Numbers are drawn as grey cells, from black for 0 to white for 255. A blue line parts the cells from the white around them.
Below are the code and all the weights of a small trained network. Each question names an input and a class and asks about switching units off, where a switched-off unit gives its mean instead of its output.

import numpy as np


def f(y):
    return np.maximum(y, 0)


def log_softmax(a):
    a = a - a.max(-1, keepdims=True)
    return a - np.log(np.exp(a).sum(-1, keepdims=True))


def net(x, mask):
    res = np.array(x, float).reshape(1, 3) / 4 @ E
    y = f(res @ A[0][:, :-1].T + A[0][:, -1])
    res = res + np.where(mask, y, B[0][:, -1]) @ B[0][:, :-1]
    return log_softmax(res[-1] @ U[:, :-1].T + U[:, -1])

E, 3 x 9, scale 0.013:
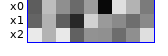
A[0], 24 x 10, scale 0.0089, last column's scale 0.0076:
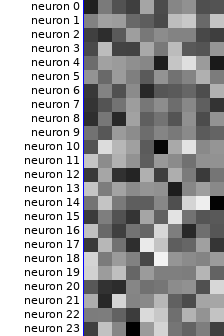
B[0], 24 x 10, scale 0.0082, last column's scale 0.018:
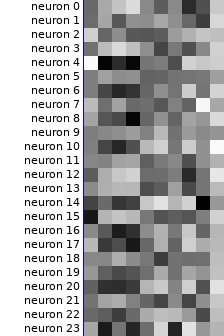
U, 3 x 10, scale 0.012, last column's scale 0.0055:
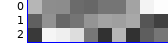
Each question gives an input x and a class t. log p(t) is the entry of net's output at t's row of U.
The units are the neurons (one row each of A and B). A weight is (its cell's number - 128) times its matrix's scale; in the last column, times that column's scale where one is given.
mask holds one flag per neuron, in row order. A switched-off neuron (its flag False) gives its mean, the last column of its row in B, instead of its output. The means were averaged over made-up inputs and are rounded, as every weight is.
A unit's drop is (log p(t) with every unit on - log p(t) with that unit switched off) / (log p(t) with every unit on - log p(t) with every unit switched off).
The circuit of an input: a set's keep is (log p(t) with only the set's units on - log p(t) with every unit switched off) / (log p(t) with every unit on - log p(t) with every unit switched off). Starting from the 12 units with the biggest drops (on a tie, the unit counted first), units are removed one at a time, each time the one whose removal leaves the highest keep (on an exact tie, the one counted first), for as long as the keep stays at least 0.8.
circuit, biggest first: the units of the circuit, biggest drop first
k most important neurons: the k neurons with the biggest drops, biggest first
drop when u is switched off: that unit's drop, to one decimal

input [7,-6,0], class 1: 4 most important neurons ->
neuron 1; neuron 10; neuron 2; neuron 7
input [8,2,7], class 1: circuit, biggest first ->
neuron 14
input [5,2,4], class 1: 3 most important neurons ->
neuron 14; neuron 1; neuron 2
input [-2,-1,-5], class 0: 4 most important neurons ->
neuron 2; neuron 7; neuron 1; neuron 22
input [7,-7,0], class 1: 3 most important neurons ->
neuron 1; neuron 10; neuron 2
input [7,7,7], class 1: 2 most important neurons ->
neuron 14; neuron 22
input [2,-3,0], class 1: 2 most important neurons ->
neuron 2; neuron 7
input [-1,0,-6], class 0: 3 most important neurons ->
neuron 2; neuron 7; neuron 1
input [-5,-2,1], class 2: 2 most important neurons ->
neuron 4; neuron 10
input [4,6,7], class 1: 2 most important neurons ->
neuron 14; neuron 22
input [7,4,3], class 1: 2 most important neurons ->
neuron 1; neuron 14
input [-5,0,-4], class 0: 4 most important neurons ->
neuron 2; neuron 7; neuron 1; neuron 14
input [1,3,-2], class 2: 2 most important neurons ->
neuron 10; neuron 4
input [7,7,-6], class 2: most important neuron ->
neuron 12
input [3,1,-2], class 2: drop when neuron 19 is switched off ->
0.0
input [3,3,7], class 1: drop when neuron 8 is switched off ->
0.1
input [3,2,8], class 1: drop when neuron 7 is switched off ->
0.2
